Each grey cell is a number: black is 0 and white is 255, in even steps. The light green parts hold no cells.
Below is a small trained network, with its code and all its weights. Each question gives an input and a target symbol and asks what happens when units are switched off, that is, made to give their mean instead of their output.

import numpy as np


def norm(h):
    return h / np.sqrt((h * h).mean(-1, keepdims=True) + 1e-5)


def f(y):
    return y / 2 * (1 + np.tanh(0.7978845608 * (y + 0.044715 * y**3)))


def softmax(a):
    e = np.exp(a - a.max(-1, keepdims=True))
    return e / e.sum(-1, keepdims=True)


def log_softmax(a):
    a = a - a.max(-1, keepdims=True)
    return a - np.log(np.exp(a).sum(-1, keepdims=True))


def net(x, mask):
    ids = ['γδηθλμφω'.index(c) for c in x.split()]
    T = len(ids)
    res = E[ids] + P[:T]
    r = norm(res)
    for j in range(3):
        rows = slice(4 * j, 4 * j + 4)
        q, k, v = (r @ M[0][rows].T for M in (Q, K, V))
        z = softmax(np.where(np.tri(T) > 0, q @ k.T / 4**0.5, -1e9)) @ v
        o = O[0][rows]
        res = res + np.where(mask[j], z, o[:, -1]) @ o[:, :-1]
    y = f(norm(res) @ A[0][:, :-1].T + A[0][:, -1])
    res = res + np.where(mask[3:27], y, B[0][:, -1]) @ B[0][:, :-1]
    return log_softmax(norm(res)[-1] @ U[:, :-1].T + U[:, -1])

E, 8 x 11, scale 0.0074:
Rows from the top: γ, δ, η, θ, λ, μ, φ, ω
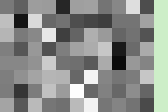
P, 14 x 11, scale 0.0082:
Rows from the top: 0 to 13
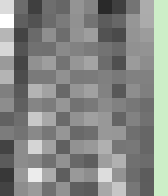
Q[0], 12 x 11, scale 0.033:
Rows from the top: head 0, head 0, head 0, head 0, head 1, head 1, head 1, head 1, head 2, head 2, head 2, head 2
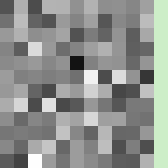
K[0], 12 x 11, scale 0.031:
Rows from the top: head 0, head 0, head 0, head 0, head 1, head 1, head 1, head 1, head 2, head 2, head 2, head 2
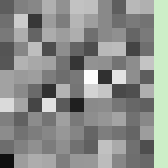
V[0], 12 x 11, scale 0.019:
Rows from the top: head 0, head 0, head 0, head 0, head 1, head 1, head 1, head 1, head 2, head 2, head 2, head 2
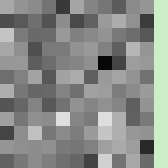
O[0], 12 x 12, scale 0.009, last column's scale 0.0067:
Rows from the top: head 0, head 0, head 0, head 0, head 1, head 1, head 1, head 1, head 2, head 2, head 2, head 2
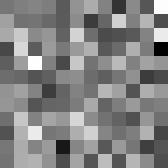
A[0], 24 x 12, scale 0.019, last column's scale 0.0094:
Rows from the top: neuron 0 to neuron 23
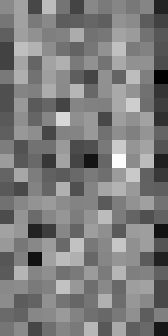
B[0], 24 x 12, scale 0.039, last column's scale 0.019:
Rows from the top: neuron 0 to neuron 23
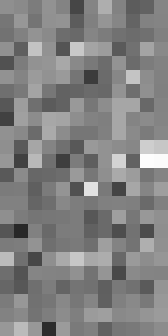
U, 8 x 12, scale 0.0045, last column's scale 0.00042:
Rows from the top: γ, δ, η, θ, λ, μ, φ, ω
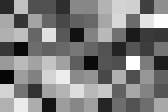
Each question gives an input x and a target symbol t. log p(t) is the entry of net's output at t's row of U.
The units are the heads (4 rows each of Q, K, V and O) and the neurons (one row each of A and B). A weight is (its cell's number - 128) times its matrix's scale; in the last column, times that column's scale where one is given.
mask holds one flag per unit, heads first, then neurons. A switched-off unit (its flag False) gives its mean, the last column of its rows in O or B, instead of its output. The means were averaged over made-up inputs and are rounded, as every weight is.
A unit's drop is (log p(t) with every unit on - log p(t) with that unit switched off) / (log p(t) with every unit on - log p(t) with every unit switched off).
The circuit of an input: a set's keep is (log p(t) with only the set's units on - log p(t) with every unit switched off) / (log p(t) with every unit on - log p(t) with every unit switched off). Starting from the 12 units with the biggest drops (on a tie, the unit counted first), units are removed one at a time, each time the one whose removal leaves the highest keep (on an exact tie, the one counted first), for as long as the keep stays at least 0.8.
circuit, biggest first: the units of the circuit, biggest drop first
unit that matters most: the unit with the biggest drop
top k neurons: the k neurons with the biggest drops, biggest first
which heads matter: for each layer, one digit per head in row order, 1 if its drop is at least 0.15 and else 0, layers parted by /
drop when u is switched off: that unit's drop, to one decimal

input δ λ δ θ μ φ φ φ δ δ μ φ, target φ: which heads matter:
011
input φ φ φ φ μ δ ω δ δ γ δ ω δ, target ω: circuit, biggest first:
(head 2; head 1; neuron 11; neuron 23)
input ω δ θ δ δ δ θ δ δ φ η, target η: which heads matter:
011
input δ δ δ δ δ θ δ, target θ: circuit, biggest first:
(neuron 11; head 2; neuron 20)
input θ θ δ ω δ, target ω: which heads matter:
101
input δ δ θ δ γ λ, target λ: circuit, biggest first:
(head 2; neuron 11; neuron 5)
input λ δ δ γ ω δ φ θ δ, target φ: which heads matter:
010
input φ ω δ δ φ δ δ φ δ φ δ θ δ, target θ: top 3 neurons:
(neuron 11; neuron 20; neuron 10)
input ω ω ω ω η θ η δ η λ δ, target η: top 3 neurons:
(neuron 11; neuron 1; neuron 10)
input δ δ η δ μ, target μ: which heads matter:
101
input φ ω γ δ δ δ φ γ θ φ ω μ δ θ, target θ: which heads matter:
011
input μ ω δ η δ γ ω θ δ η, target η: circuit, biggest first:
(head 1; neuron 11; neuron 0)
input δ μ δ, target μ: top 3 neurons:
(neuron 11; neuron 8; neuron 10)
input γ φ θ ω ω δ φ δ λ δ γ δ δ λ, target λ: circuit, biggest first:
(head 2; head 1; neuron 11; neuron 5)
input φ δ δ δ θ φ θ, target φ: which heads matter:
110
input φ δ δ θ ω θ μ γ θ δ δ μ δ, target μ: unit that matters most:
head 2
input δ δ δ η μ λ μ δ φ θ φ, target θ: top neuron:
(neuron 11)
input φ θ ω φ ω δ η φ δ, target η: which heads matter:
001
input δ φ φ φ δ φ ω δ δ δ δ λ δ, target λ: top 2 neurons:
(neuron 11; neuron 5)
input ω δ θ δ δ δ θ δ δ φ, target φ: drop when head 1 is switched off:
1.2
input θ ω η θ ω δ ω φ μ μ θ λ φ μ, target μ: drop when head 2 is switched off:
0.9
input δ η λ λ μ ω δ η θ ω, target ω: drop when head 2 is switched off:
0.6
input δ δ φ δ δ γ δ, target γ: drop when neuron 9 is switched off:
0.0
